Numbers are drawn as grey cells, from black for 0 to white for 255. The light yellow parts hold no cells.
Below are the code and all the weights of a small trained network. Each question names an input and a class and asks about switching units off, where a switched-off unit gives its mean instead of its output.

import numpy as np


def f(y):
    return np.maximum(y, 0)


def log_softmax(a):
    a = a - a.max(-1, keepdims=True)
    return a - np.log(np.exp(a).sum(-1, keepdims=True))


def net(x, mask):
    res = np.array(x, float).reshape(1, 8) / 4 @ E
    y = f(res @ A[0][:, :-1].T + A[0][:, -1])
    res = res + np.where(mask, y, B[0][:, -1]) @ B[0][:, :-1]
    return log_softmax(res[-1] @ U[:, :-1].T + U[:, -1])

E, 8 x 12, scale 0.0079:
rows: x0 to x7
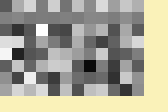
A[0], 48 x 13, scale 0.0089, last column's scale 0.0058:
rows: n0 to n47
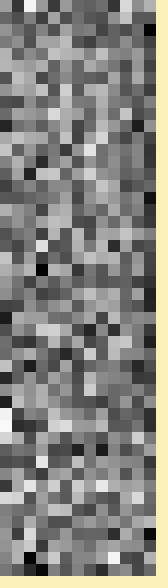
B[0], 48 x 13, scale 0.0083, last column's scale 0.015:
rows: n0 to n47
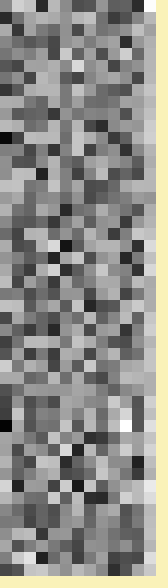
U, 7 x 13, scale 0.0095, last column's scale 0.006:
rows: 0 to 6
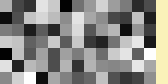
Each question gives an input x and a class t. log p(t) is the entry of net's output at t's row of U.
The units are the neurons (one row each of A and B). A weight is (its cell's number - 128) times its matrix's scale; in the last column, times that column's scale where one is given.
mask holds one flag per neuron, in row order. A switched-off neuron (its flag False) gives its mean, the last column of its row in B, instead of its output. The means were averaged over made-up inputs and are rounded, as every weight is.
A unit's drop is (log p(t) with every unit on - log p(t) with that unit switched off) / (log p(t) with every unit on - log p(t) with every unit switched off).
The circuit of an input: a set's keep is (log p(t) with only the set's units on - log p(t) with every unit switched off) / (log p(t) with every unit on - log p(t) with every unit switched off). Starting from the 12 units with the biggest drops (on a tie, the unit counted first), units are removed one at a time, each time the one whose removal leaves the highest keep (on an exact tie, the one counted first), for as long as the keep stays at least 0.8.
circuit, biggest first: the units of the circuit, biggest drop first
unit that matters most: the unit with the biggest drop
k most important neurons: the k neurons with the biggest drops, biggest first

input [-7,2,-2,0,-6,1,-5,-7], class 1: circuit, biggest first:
(n47)
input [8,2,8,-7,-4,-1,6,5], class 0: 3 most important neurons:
(n20 n38 n37)
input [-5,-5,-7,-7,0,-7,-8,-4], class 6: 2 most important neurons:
(n46 n20)
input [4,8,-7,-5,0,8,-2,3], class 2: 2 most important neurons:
(n27 n18)
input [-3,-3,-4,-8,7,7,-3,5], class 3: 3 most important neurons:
(n10 n15 n25)
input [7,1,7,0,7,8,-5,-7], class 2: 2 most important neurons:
(n27 n9)
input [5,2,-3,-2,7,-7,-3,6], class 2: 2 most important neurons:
(n21 n12)
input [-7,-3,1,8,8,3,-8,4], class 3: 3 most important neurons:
(n41 n36 n0)
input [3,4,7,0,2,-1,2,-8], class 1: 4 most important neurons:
(n28 n1 n19 n22)
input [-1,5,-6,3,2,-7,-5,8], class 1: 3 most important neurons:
(n11 n5 n7)
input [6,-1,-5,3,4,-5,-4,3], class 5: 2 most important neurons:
(n40 n20)
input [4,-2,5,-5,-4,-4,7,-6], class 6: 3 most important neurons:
(n0 n44 n11)
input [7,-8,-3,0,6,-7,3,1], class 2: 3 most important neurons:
(n21 n12 n24)
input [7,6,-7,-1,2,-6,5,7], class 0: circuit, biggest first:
(n22)
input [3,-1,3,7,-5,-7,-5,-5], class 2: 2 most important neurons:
(n29 n12)
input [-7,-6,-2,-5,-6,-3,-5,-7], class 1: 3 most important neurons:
(n47 n1 n40)
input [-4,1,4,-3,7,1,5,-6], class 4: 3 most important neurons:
(n35 n34 n11)
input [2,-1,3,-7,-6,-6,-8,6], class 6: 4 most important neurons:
(n46 n14 n41 n36)
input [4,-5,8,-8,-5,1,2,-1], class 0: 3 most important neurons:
(n20 n38 n41)
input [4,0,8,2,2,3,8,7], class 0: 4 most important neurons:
(n20 n46 n38 n14)
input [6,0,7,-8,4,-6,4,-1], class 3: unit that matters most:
n25
